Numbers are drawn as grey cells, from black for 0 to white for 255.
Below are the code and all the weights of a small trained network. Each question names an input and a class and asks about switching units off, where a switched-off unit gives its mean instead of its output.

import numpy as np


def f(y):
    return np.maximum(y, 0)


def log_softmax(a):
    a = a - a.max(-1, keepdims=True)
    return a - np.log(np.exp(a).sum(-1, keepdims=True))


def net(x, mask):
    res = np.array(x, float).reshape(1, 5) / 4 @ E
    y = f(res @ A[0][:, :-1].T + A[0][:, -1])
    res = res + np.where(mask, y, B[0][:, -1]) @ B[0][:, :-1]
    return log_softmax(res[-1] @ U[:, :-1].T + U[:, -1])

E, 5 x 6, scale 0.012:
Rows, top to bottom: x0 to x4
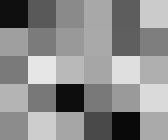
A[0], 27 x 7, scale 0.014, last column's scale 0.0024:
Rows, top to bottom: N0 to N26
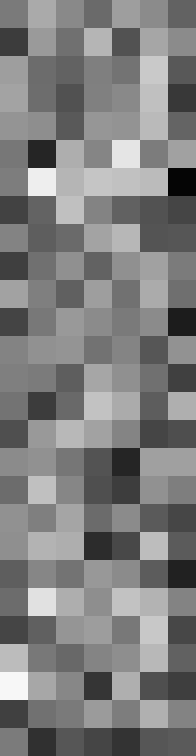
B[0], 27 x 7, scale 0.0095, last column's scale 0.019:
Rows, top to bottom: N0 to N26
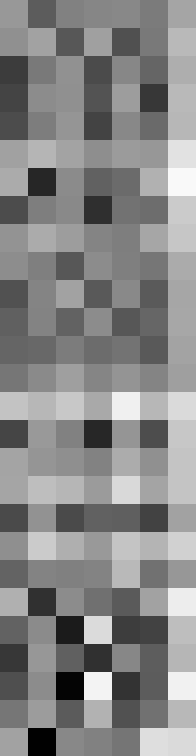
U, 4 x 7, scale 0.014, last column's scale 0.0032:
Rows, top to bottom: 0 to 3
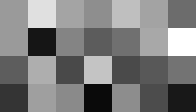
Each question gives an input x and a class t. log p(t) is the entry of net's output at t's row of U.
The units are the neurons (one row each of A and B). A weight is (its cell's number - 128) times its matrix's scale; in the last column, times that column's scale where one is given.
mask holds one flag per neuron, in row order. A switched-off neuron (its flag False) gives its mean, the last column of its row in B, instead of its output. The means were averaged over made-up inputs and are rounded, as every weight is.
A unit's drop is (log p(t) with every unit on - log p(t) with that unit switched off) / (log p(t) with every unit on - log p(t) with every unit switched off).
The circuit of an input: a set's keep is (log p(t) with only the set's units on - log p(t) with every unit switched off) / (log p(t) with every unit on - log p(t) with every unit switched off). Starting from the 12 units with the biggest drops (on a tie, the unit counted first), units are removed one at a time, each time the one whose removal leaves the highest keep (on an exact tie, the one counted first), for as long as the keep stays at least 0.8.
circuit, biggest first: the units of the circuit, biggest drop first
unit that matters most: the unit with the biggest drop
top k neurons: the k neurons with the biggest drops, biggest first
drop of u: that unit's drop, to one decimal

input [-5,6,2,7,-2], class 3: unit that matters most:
N23
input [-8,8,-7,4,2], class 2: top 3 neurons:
(N24; N6; N21)
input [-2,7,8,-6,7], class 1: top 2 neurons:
(N6; N21)
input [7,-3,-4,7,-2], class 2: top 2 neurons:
(N22; N25)
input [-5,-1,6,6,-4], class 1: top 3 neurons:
(N6; N21; N15)
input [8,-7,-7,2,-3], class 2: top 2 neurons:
(N22; N6)
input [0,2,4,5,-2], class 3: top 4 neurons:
(N26; N23; N3; N4)
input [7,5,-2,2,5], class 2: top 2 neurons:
(N22; N14)
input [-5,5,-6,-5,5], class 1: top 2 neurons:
(N26; N14)
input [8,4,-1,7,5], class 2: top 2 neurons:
(N22; N1)
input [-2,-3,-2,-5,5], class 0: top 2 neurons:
(N17; N19)
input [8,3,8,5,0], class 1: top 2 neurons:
(N6; N21)
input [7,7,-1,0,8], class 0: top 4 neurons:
(N17; N19; N24; N16)
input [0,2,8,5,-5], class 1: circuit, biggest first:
(N6)
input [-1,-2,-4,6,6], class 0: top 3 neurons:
(N19; N17; N16)
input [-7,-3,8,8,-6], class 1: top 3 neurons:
(N6; N21; N15)
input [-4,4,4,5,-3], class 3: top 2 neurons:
(N26; N23)
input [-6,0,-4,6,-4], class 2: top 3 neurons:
(N24; N15; N7)
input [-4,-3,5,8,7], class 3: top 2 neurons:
(N23; N14)
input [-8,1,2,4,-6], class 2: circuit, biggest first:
(N24)
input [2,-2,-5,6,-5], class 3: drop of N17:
0.2
